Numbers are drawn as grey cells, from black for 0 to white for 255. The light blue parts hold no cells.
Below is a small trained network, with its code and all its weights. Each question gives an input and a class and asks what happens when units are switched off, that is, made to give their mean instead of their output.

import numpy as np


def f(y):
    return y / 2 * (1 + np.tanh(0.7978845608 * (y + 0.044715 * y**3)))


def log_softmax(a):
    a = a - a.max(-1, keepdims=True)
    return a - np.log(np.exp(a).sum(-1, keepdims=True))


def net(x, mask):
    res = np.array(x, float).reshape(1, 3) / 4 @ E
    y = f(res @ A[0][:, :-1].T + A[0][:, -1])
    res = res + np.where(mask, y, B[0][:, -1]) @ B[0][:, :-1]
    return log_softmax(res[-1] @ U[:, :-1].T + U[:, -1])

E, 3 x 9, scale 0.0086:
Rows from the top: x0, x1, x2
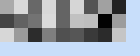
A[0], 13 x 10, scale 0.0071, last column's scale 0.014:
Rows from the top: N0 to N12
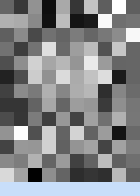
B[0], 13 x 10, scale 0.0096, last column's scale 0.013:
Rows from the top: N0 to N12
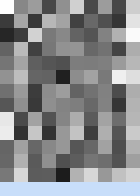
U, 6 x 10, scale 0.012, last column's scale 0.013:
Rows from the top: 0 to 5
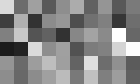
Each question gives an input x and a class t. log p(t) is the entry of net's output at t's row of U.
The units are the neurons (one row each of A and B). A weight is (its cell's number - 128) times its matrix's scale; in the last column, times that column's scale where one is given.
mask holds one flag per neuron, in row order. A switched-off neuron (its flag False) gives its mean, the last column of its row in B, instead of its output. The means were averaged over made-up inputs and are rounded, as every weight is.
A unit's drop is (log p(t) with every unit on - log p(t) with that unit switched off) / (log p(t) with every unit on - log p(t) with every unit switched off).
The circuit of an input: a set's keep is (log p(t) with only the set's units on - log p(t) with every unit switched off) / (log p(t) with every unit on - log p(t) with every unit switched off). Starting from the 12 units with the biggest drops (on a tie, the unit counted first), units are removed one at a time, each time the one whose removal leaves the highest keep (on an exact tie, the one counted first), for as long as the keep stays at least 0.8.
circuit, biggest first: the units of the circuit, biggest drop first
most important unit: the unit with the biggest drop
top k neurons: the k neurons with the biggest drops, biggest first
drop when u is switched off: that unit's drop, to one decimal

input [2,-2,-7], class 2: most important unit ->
N5
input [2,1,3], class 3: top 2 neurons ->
(N5; N0)
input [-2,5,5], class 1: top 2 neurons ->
(N5; N7)
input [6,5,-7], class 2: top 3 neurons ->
(N5; N4; N0)
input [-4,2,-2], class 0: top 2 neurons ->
(N0; N8)
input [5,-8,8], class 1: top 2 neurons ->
(N1; N5)
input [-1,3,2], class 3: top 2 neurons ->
(N1; N5)
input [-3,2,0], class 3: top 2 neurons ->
(N9; N12)
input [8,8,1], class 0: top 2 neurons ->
(N9; N1)
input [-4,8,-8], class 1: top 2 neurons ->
(N7; N6)
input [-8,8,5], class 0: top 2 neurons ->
(N0; N8)
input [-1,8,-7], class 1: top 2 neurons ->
(N7; N6)
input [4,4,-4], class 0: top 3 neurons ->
(N9; N1; N12)
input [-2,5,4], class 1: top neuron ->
(N5)
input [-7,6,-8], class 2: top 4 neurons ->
(N5; N4; N9; N1)
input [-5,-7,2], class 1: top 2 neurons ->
(N1; N9)
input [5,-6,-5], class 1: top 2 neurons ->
(N1; N0)
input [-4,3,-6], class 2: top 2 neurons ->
(N5; N9)
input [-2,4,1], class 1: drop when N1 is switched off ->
-0.1
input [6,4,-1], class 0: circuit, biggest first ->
(N9)
